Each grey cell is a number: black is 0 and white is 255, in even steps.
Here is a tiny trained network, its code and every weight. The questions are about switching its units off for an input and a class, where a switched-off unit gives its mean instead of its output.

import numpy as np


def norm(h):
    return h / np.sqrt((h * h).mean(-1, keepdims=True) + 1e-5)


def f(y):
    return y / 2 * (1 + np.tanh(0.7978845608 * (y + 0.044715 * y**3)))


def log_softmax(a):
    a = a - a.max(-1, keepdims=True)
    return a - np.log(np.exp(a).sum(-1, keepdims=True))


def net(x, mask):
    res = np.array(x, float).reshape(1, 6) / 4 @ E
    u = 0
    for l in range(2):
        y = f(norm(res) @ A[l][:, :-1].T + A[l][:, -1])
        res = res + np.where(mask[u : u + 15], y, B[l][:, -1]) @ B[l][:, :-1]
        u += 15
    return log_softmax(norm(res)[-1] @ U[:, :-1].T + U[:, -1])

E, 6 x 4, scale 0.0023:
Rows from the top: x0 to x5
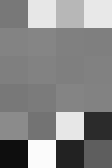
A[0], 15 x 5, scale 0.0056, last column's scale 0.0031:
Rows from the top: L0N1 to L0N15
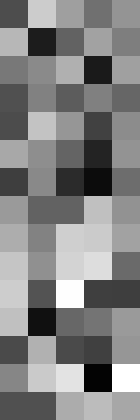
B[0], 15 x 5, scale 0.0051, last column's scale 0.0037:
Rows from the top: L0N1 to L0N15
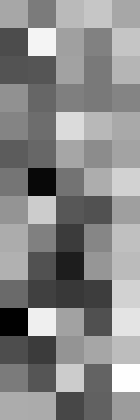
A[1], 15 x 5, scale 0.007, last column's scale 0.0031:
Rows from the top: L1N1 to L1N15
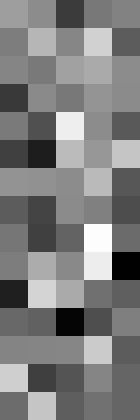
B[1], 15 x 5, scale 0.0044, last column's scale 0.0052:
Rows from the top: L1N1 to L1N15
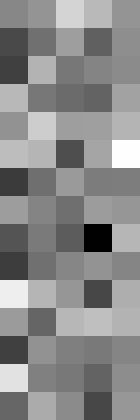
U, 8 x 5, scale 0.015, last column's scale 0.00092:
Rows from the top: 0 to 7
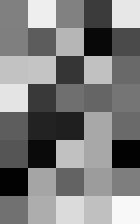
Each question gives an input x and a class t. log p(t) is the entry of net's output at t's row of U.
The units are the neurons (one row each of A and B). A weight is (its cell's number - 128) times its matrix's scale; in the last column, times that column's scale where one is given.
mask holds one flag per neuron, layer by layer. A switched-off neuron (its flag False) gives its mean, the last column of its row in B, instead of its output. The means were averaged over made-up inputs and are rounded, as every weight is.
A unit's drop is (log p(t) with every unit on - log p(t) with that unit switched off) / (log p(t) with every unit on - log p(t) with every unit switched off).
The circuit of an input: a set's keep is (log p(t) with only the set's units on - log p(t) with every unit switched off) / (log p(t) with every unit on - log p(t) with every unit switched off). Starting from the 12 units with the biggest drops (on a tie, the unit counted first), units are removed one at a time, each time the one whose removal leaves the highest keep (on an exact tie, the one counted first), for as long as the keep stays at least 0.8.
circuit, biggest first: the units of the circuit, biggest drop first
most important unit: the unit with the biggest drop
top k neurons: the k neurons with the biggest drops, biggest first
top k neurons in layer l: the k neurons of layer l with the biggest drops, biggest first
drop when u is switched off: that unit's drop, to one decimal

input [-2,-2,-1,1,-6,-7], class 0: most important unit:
L0N12
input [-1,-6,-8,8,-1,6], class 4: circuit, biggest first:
L0N7; L0N2
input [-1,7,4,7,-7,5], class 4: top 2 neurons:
L0N12; L0N2
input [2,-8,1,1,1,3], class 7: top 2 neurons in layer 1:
L1N5; L1N6
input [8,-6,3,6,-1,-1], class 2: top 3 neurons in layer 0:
L0N10; L0N12; L0N7
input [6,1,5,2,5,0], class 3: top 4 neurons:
L0N12; L0N10; L0N2; L0N9
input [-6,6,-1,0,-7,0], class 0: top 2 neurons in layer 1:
L1N11; L1N6
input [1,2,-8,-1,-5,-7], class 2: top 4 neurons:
L0N10; L0N9; L1N9; L0N14
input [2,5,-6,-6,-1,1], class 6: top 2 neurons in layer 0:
L0N11; L0N7
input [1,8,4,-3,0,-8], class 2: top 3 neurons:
L0N10; L0N9; L0N2
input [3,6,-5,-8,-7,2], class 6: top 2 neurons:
L0N12; L1N6
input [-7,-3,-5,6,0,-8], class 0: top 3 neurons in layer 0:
L0N12; L0N2; L0N7
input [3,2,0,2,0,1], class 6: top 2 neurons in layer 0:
L0N11; L0N7
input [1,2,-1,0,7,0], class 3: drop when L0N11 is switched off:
0.4
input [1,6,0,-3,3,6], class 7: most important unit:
L1N5
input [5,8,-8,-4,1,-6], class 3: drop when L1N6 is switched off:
0.2
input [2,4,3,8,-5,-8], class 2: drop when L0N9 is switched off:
0.2
